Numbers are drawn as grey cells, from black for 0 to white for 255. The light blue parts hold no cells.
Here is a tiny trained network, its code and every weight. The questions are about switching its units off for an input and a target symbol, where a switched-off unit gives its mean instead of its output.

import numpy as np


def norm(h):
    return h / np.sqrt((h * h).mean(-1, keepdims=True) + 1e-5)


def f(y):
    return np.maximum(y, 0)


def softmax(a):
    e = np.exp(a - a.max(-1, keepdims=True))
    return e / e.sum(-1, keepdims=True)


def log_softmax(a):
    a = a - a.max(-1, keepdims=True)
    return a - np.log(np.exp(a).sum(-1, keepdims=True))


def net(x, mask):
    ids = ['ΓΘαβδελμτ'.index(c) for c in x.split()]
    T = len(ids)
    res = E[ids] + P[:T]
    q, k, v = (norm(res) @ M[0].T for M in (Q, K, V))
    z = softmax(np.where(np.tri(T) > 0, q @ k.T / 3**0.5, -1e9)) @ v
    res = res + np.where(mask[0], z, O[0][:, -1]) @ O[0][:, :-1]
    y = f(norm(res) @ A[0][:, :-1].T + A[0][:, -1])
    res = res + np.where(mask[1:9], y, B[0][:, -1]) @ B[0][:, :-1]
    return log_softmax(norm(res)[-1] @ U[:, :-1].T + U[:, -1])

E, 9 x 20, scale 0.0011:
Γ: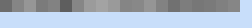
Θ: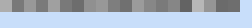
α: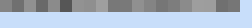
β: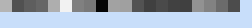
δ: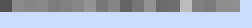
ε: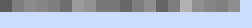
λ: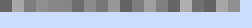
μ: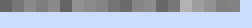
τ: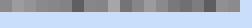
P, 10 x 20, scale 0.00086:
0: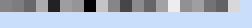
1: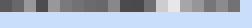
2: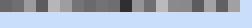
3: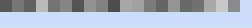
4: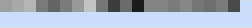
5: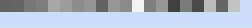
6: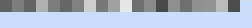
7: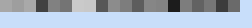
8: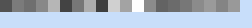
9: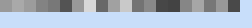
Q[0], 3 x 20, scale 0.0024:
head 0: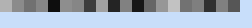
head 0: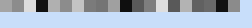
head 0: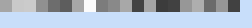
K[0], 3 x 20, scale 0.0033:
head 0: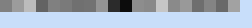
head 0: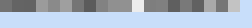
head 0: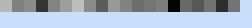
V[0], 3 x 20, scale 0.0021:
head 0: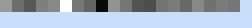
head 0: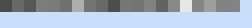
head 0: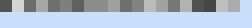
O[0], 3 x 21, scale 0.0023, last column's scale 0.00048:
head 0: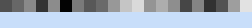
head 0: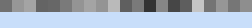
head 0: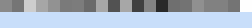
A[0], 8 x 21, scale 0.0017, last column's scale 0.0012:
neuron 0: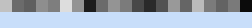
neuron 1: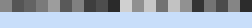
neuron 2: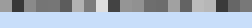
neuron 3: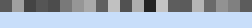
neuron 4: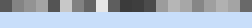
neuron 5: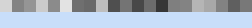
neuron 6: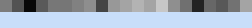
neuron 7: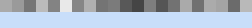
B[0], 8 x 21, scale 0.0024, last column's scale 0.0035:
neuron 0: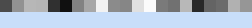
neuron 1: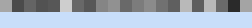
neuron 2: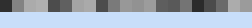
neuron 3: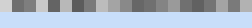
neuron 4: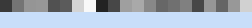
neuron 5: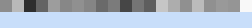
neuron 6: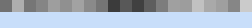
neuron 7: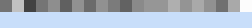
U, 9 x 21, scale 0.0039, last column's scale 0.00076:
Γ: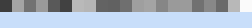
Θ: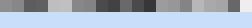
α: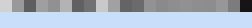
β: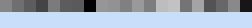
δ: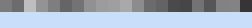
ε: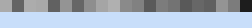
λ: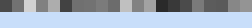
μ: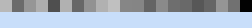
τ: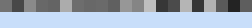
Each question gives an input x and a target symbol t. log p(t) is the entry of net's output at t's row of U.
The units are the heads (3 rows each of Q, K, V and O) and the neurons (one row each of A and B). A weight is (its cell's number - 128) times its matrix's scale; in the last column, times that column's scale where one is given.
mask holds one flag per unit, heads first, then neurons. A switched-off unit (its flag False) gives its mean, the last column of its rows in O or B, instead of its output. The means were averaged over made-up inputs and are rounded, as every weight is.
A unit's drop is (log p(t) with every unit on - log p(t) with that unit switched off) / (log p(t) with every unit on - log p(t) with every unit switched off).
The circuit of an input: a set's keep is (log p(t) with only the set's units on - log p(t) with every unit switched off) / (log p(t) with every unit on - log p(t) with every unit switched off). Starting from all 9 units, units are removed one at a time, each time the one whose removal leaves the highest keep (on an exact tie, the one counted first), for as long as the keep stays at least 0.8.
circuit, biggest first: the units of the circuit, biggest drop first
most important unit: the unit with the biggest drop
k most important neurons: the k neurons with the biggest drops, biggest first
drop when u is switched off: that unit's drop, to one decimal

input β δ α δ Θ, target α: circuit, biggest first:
(head 0; neuron 3)
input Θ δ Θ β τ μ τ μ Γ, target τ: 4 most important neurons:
(neuron 1; neuron 5; neuron 7; neuron 4)
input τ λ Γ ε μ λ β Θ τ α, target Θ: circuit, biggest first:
(head 0; neuron 6; neuron 4; neuron 7)
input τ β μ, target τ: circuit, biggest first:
(head 0; neuron 1; neuron 5; neuron 7)
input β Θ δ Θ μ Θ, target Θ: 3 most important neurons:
(neuron 6; neuron 7; neuron 0)
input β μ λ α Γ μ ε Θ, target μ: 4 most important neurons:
(neuron 3; neuron 5; neuron 7; neuron 4)
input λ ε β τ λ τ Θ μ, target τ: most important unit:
neuron 1
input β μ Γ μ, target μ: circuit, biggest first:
(head 0; neuron 3; neuron 7)
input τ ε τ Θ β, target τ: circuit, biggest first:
(head 0; neuron 5; neuron 1)
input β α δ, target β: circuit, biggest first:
(head 0; neuron 4)
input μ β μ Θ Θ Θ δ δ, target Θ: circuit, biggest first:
(head 0; neuron 6; neuron 4)
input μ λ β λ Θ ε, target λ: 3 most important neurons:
(neuron 5; neuron 7; neuron 4)
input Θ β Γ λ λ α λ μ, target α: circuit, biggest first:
(head 0; neuron 4; neuron 3)
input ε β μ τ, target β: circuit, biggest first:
(head 0; neuron 4)
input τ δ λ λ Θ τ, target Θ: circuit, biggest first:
(neuron 5; head 0)
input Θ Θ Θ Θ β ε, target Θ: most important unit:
neuron 6
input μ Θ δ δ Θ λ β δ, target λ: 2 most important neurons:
(neuron 5; neuron 7)
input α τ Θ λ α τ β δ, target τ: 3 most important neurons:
(neuron 5; neuron 1; neuron 7)
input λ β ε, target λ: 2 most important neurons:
(neuron 5; neuron 7)
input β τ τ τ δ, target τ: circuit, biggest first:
(head 0; neuron 1; neuron 5)
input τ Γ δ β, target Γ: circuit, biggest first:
(neuron 0)
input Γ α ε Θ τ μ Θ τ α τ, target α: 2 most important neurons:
(neuron 4; neuron 6)
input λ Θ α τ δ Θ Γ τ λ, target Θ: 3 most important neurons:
(neuron 5; neuron 0; neuron 2)
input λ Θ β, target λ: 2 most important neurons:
(neuron 5; neuron 0)
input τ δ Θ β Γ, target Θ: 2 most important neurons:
(neuron 6; neuron 4)
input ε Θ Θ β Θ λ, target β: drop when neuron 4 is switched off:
0.3
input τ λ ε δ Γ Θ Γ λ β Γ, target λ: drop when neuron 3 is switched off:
0.1
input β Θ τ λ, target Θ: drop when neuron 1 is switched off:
0.1
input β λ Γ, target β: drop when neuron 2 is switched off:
0.0
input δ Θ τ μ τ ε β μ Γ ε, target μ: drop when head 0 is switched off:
0.8
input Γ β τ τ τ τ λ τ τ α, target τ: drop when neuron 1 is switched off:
0.4
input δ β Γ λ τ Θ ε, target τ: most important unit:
neuron 1
